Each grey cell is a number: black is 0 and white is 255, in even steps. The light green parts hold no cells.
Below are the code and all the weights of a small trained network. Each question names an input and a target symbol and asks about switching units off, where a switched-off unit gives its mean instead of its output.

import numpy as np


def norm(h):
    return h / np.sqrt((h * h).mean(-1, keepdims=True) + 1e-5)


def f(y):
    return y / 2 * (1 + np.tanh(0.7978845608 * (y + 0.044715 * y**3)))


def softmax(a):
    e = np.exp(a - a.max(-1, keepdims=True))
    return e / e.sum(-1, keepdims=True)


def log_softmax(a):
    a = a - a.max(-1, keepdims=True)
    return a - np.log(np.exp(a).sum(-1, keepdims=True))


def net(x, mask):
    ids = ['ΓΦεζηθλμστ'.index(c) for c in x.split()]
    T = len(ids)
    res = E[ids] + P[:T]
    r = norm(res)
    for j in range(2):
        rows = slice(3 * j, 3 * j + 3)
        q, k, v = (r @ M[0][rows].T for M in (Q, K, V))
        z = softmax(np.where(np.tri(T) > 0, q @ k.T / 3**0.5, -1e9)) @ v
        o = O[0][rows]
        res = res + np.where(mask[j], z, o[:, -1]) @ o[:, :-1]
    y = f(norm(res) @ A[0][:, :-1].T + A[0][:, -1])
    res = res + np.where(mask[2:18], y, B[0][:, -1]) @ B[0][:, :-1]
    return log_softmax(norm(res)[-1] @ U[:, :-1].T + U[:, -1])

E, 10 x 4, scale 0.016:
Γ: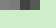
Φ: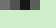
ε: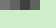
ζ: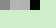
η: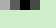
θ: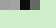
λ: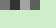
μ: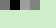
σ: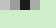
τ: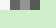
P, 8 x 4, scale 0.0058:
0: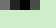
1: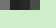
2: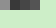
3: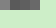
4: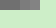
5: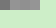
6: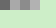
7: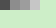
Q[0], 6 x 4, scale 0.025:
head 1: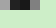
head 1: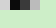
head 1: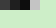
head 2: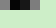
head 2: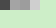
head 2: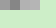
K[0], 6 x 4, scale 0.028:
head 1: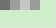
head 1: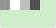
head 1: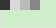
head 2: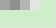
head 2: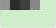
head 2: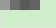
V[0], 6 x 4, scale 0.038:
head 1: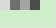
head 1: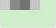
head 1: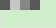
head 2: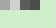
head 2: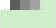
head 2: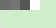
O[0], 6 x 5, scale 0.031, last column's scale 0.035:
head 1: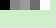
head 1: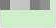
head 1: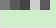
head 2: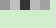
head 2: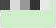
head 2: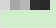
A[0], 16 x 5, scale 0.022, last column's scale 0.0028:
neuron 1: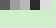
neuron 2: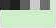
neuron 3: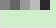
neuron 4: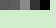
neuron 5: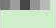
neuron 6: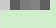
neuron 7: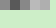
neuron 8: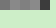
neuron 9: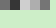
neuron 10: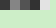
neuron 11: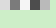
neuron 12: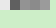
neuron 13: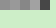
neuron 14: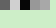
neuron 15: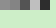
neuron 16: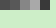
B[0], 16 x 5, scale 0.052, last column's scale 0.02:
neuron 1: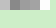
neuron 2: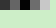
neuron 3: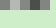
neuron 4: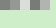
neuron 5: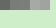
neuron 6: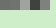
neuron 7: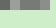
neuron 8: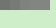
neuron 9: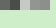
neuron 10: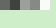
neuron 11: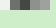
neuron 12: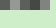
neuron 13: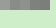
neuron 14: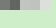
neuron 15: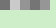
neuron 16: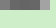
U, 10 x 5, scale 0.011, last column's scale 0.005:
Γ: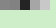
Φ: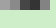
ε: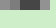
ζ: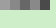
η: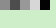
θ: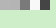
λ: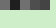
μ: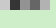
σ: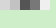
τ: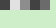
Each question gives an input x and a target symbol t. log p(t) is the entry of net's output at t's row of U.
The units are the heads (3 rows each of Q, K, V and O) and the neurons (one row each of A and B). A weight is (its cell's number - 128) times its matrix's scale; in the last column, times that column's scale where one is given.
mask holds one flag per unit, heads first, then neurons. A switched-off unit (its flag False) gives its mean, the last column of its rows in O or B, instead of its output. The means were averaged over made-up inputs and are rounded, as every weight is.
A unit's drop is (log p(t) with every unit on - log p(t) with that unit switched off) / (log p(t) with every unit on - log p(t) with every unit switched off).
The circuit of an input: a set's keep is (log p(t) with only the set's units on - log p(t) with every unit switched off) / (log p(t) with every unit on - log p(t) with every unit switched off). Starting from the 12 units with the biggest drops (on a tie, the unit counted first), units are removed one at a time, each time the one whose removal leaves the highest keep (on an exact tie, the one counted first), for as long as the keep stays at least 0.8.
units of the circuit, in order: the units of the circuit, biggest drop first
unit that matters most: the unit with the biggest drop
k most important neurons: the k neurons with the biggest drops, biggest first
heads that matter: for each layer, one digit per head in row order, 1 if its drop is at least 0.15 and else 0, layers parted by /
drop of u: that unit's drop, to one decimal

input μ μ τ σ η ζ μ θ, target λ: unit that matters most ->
head 1
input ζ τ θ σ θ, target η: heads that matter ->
11
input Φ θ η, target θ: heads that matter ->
11
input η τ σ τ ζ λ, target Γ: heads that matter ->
10
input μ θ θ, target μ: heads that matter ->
01
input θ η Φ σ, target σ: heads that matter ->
11
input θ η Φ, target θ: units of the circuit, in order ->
head 2; head 1
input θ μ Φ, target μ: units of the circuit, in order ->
head 2; head 1
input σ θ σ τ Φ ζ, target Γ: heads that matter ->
01
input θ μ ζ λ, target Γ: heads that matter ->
01
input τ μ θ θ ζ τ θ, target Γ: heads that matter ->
10
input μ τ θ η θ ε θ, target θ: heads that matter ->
11
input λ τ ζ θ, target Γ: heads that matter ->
01
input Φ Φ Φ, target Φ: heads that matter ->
11
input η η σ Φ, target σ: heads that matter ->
11
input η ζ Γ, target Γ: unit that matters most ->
head 2
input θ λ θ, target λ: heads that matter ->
01
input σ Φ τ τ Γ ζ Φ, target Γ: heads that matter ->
10
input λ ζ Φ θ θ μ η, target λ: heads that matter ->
11
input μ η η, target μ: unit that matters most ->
head 2
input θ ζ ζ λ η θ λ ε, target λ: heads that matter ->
01
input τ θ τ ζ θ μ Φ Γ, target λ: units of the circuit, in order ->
head 1; head 2
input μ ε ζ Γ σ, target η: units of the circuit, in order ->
head 1; head 2; neuron 14
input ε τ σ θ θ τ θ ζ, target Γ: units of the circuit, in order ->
head 2; neuron 2
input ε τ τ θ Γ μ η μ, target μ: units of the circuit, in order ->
head 2; neuron 11
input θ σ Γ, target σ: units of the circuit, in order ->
head 2; head 1
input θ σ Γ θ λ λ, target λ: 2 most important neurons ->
neuron 2; neuron 14
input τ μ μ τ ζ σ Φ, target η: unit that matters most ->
head 1
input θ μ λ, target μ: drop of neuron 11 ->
0.1
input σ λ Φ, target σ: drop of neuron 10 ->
-0.1
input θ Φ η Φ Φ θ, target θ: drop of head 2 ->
0.3
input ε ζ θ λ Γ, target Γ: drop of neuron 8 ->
0.0
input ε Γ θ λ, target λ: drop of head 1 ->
0.1
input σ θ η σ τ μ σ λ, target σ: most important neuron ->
neuron 11
